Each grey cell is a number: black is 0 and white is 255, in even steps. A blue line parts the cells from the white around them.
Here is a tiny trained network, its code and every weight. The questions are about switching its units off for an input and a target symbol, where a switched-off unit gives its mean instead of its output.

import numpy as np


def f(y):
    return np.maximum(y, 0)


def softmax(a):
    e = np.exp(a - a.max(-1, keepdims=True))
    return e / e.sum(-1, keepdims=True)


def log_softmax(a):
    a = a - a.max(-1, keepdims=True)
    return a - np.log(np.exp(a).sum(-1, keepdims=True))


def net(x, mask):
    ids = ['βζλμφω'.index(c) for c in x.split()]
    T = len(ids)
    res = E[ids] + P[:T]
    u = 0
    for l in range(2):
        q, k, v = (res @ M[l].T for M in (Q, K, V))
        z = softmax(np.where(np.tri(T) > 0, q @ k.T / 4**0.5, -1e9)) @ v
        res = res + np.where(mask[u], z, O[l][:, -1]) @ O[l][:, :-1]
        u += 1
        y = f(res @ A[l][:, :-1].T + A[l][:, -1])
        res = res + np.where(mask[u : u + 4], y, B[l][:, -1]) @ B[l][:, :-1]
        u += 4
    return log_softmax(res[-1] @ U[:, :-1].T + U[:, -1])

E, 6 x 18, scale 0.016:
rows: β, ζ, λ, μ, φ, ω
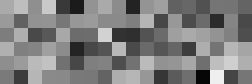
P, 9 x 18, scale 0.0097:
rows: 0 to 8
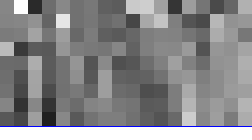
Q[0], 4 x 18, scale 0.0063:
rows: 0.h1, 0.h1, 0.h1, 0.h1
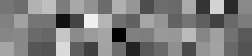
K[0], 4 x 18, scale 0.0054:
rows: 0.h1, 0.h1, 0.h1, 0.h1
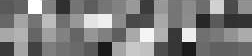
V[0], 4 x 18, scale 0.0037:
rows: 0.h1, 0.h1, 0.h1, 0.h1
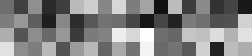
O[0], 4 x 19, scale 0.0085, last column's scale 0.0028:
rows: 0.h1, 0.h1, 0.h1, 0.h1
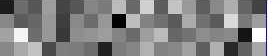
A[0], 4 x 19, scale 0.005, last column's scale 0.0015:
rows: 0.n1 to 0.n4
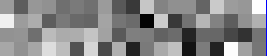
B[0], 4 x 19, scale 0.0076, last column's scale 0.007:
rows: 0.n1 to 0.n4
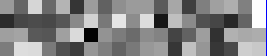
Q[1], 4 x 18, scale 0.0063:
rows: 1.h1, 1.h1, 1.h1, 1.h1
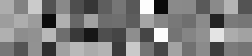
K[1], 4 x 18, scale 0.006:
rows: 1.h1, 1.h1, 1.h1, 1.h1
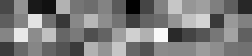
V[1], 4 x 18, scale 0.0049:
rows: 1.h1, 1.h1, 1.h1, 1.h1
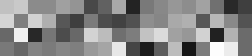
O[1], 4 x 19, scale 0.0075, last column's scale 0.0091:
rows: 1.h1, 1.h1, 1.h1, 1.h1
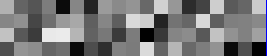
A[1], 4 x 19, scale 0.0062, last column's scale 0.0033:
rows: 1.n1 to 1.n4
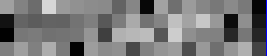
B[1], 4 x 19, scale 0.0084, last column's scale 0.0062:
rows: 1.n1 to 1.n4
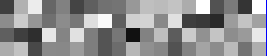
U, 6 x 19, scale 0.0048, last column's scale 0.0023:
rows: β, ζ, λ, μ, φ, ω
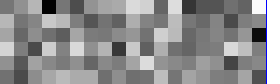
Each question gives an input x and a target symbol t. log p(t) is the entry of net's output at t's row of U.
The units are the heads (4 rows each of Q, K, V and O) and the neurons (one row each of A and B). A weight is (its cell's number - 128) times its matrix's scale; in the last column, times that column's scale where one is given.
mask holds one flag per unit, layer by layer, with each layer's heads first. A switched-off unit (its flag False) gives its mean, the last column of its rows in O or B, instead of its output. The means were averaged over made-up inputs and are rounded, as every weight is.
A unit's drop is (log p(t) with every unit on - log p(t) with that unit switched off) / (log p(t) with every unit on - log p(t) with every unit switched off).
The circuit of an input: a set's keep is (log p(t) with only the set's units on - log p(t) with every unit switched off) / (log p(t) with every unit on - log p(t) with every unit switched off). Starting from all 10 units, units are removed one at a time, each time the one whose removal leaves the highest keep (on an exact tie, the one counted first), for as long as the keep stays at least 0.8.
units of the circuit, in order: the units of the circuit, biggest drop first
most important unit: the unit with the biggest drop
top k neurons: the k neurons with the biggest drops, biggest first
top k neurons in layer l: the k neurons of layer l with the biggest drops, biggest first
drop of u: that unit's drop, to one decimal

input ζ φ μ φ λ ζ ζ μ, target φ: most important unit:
1.n3
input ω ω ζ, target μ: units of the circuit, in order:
0.n4, 1.h1, 0.n3
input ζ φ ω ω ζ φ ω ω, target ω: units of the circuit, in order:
1.n3, 1.h1
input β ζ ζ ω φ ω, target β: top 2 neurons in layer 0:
0.n2, 0.n1
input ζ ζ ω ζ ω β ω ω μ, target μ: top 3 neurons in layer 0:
0.n4, 0.n1, 0.n2
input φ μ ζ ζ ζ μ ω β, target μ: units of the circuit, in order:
0.n2, 0.h1, 1.n4, 1.n1
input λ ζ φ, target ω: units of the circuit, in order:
1.h1, 0.h1, 1.n1
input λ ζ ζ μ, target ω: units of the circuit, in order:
1.h1, 1.n1, 0.h1
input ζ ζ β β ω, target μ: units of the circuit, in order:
0.n2, 0.h1
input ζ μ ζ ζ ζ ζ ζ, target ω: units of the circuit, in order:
1.n3, 0.h1, 1.h1
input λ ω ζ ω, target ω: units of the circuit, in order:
1.h1, 1.n1, 0.h1
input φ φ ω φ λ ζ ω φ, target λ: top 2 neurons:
0.n2, 0.n3
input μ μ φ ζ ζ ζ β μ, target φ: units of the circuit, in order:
1.h1, 0.n2, 1.n3
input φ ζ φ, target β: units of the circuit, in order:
0.h1, 0.n2
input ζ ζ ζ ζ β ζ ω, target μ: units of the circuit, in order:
0.h1
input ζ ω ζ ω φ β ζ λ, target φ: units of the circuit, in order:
1.n3, 0.h1, 1.h1
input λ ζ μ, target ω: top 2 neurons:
1.n1, 0.n2
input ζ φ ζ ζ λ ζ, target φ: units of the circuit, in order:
1.n3, 1.h1, 0.h1
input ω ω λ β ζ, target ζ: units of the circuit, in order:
1.h1, 0.h1
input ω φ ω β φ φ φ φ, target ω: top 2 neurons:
1.n3, 0.n2
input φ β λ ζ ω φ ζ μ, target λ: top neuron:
1.n1
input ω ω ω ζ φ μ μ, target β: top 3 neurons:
0.n2, 1.n3, 0.n4
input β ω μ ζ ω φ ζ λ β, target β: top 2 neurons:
1.n3, 0.n4
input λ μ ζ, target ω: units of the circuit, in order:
1.h1, 1.n1, 0.h1
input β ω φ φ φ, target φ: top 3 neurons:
0.n2, 1.n3, 0.n1
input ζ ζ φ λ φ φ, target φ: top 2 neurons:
1.n3, 0.n2
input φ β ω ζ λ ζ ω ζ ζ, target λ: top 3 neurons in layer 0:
0.n2, 0.n3, 0.n1
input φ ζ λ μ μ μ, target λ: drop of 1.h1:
1.2
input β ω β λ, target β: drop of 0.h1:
0.1
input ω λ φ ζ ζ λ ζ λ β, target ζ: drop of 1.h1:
1.1
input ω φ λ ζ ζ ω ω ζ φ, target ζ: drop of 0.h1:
0.4
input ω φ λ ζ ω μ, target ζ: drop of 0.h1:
0.6
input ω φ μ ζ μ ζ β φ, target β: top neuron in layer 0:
0.n4
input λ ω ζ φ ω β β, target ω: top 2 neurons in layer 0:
0.n2, 0.n1
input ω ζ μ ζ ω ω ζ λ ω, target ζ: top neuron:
0.n4
